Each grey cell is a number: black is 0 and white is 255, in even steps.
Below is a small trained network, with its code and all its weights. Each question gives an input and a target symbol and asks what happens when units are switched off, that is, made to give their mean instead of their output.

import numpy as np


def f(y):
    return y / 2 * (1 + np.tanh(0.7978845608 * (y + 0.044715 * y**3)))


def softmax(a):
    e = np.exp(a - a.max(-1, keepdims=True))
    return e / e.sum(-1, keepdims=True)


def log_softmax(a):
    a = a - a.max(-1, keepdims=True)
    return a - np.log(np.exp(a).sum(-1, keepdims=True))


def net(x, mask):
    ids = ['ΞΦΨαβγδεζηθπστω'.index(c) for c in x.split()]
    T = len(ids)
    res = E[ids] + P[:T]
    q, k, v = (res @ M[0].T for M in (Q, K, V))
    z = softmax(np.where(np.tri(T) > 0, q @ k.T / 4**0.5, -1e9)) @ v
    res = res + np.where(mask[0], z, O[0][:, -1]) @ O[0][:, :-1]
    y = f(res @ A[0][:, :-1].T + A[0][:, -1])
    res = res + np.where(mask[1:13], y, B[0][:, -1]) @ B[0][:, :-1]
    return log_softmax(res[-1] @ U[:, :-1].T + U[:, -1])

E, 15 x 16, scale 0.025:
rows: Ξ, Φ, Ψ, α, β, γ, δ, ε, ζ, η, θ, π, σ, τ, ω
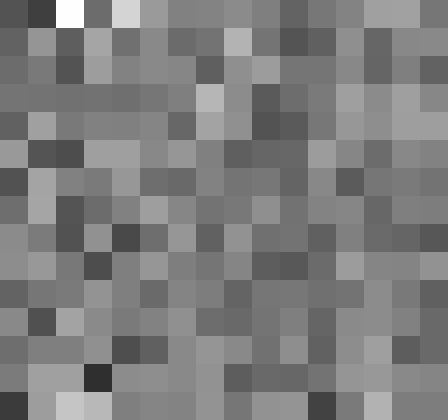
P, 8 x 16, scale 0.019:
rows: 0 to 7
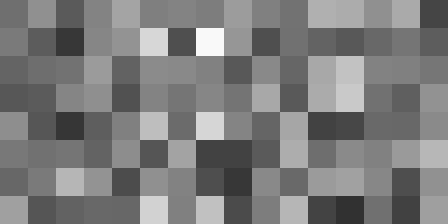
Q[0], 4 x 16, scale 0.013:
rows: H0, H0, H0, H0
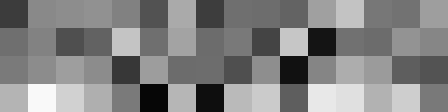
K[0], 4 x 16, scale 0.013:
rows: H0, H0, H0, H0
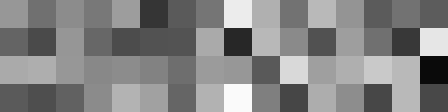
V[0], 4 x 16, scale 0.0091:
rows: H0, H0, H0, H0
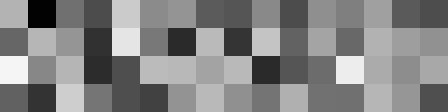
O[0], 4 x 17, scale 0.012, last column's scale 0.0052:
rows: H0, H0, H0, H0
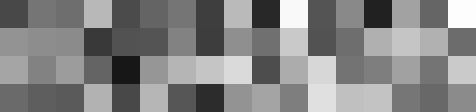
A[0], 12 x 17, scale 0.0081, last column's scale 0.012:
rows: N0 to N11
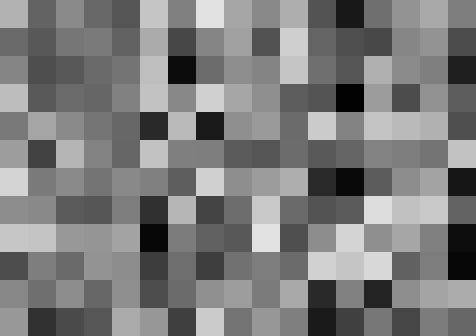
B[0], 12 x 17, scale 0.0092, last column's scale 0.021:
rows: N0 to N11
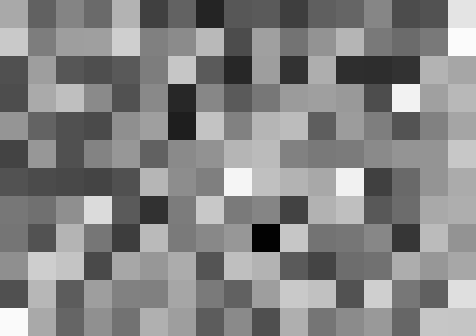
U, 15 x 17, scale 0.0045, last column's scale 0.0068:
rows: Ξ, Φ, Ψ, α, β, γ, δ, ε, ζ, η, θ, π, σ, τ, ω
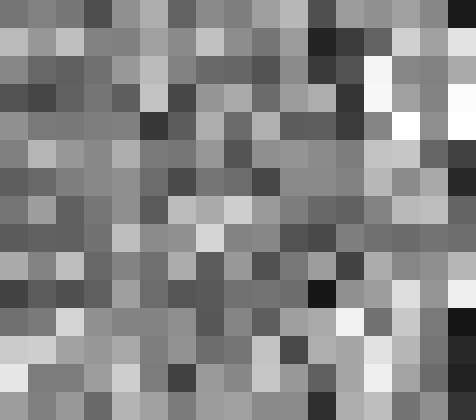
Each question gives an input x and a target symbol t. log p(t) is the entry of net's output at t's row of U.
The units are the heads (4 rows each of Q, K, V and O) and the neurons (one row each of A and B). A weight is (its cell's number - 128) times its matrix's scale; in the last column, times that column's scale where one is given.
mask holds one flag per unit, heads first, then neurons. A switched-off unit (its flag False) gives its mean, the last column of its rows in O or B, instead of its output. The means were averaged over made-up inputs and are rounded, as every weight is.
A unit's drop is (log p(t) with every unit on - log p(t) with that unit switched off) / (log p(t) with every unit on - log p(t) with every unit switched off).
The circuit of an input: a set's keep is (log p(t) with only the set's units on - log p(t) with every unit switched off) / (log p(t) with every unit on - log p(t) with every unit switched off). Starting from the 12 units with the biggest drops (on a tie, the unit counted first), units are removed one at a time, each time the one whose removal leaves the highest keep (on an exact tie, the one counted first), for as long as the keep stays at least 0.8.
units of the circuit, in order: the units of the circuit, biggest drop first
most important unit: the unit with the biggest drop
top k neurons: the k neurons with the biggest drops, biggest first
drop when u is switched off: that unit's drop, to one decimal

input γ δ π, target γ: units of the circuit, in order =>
H0, N10, N1
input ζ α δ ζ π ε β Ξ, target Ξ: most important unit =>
N6
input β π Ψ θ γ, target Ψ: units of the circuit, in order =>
H0, N11, N1
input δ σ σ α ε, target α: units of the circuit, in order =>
H0, N1
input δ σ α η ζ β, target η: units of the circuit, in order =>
H0, N0
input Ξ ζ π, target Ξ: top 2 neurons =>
N4, N2
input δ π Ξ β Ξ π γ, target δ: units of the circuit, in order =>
N7, H0, N8
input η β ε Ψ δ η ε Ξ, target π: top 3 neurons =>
N6, N3, N1
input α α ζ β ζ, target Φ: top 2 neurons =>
N11, N3
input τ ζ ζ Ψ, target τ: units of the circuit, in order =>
H0, N4, N1, N0
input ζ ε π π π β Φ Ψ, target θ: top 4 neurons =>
N0, N3, N1, N6
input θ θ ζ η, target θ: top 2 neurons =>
N1, N11
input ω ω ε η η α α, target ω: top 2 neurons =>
N8, N9
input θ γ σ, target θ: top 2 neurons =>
N1, N11
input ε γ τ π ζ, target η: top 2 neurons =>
N0, N2
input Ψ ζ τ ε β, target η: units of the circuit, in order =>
N0, H0
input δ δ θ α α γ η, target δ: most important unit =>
N7
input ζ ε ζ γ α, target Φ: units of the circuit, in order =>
H0, N11, N3
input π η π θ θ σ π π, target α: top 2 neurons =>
N1, N0
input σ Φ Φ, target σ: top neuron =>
N9
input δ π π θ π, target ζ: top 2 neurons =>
N1, N2
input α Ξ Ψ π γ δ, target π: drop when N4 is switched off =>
0.1
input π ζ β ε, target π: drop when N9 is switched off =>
0.0
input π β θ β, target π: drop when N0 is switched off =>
0.1
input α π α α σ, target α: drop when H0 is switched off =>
1.4
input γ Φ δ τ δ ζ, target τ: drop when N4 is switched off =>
1.0
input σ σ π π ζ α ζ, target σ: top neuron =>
N9
